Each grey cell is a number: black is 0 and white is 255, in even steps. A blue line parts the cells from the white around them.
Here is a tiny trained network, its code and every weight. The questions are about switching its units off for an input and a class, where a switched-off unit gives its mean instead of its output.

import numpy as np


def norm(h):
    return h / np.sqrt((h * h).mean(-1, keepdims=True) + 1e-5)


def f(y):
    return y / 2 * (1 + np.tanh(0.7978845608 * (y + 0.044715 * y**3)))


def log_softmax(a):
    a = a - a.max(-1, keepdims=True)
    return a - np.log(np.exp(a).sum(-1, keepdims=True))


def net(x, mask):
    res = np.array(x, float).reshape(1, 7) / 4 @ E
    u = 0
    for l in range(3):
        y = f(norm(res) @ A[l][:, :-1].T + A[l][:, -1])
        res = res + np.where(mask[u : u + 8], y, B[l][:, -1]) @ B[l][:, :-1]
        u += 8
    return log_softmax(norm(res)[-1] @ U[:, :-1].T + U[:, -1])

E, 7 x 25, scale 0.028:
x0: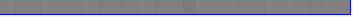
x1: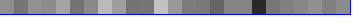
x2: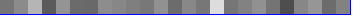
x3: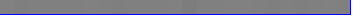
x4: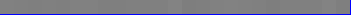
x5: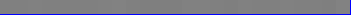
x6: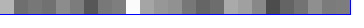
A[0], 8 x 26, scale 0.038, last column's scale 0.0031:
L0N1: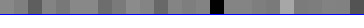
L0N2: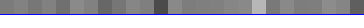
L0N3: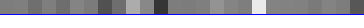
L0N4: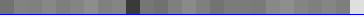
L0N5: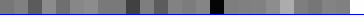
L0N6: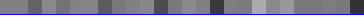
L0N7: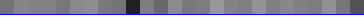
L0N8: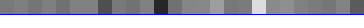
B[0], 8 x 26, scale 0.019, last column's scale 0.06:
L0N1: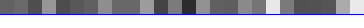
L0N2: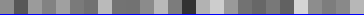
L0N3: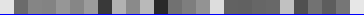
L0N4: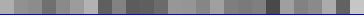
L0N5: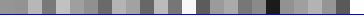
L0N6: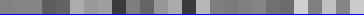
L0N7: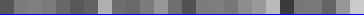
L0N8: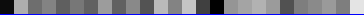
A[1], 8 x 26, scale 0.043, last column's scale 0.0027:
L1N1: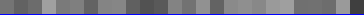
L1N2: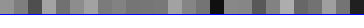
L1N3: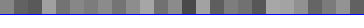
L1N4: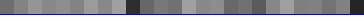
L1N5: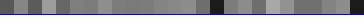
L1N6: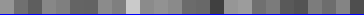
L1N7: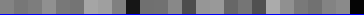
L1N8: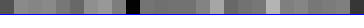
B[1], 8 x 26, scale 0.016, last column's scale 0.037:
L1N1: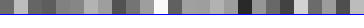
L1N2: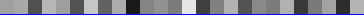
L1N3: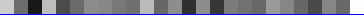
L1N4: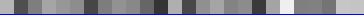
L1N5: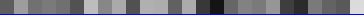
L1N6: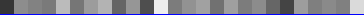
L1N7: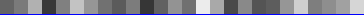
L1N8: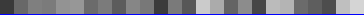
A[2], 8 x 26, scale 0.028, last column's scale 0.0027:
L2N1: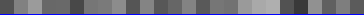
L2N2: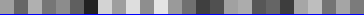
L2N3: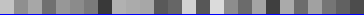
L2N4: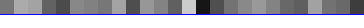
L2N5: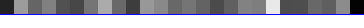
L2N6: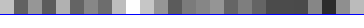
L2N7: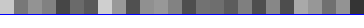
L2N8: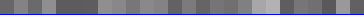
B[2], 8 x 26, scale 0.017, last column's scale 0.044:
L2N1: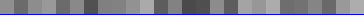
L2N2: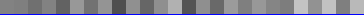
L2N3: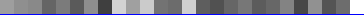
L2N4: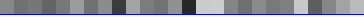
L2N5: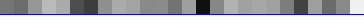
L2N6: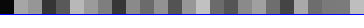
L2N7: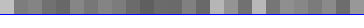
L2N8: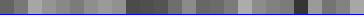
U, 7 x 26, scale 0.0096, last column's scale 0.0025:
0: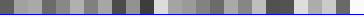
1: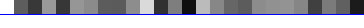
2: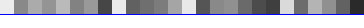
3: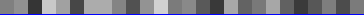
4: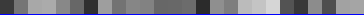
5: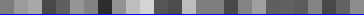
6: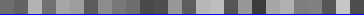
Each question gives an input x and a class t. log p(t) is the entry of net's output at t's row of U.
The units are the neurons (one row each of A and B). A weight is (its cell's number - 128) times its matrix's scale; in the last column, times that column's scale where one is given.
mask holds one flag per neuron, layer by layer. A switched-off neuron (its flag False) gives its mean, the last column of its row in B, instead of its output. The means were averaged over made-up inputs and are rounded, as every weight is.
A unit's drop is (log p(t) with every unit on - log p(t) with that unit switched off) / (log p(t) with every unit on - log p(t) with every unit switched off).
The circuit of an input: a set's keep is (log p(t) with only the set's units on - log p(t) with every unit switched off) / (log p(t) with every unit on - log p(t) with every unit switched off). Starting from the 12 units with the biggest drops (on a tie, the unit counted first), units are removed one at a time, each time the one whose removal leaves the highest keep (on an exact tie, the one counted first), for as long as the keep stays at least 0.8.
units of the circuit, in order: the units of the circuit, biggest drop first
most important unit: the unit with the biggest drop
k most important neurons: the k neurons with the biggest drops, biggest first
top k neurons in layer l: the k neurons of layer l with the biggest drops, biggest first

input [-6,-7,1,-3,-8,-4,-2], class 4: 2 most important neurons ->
(L0N5, L0N8)
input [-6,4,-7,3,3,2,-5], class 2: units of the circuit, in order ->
(L0N5)
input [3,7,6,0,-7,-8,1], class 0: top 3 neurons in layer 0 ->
(L0N3, L0N4, L0N1)
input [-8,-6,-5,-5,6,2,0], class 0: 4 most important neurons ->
(L0N6, L0N5, L0N8, L0N2)
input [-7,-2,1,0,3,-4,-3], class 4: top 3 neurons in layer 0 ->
(L0N8, L0N7, L0N5)
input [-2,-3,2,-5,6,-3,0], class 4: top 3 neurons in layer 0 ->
(L0N5, L0N8, L0N4)
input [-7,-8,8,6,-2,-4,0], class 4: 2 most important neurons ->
(L0N8, L0N5)
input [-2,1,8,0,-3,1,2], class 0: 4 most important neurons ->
(L0N4, L0N3, L0N7, L1N2)
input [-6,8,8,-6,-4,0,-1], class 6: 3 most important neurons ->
(L0N8, L0N5, L0N3)
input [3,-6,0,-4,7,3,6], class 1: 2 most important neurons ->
(L0N5, L0N3)
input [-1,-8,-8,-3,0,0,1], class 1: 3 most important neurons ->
(L0N3, L0N6, L0N1)
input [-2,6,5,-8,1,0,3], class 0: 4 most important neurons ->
(L0N4, L0N3, L0N1, L0N8)
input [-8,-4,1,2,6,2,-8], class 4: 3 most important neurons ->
(L0N7, L0N8, L2N5)
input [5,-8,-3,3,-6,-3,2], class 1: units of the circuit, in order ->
(L0N3)
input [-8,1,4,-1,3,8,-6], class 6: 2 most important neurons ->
(L0N8, L0N4)
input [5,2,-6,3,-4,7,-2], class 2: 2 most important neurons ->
(L0N5, L0N8)
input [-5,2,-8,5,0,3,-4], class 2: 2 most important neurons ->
(L0N5, L0N8)
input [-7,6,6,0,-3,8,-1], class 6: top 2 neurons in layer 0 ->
(L0N8, L0N5)
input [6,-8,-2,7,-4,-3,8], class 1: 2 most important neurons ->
(L0N5, L0N3)
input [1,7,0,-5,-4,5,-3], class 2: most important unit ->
L0N1
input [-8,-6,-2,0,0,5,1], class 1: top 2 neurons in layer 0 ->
(L0N3, L0N6)
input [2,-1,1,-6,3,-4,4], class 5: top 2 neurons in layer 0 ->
(L0N1, L0N6)
